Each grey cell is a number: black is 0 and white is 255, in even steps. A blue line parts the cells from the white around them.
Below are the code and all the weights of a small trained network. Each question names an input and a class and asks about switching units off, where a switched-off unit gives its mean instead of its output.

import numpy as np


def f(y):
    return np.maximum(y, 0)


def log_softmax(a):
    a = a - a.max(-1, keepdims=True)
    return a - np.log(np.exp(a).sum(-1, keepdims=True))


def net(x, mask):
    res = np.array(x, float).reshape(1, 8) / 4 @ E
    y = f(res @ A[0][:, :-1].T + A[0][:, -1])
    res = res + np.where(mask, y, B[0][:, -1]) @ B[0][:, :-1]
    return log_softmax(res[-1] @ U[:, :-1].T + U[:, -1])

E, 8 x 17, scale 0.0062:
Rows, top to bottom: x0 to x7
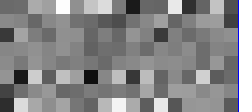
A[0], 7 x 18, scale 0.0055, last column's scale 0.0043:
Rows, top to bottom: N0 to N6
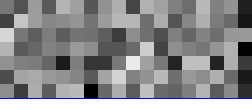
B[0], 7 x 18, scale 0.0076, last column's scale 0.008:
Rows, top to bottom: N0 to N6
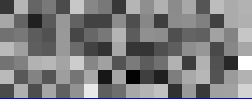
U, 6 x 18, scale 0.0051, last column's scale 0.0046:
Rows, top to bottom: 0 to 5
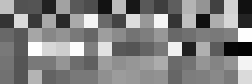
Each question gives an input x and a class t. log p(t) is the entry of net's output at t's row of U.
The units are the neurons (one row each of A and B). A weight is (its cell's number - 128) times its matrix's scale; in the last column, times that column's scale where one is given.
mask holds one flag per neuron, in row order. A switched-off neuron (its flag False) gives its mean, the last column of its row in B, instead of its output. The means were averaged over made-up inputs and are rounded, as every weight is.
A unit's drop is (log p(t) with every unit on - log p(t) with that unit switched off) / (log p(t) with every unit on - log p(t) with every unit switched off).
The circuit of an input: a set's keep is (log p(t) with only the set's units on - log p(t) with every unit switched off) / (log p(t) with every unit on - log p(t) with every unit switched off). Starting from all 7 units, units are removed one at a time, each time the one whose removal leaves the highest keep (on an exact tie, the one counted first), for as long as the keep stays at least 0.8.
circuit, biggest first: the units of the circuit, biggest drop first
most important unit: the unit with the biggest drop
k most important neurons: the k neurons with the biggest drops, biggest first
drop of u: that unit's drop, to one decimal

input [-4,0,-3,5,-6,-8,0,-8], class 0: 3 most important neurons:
(N3; N6; N2)
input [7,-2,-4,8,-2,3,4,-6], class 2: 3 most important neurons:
(N4; N5; N1)
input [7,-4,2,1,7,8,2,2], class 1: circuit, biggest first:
(N6; N0)
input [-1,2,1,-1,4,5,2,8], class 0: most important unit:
N5
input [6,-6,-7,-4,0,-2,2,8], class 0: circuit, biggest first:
(N5; N1)
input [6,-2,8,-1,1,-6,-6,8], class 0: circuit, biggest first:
(N1; N5)
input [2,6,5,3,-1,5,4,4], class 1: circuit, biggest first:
(N6; N0)
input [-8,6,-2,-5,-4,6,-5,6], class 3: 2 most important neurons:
(N4; N2)
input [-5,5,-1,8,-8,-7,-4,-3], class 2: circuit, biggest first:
(N6; N4)
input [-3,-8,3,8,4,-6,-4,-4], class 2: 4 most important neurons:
(N6; N0; N4; N2)
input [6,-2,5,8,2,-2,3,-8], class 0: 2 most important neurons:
(N3; N4)
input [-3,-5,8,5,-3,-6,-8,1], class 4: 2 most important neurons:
(N6; N0)
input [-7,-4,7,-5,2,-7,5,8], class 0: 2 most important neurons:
(N1; N5)
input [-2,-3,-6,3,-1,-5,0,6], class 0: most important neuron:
(N1)
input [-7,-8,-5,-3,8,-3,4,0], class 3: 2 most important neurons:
(N4; N6)
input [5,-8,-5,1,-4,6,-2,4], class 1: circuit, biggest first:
(N0; N6)
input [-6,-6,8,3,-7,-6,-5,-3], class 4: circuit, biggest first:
(N6; N4)
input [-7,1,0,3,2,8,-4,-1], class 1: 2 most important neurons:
(N6; N0)
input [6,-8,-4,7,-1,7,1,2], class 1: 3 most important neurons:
(N6; N0; N4)
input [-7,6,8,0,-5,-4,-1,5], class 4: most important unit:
N1
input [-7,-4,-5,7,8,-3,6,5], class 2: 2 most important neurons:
(N4; N1)
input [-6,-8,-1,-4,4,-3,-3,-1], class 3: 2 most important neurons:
(N4; N6)
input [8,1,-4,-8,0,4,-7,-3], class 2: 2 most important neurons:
(N4; N0)
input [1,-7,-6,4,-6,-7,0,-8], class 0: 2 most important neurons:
(N3; N6)
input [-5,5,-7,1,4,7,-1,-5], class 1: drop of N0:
0.1
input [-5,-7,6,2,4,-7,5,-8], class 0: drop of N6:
0.2
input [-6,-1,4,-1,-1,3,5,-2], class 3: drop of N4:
1.0
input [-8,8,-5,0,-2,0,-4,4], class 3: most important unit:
N4
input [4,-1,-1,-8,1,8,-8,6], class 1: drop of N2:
0.0
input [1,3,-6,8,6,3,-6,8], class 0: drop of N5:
0.5
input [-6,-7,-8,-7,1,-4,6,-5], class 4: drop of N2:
0.2
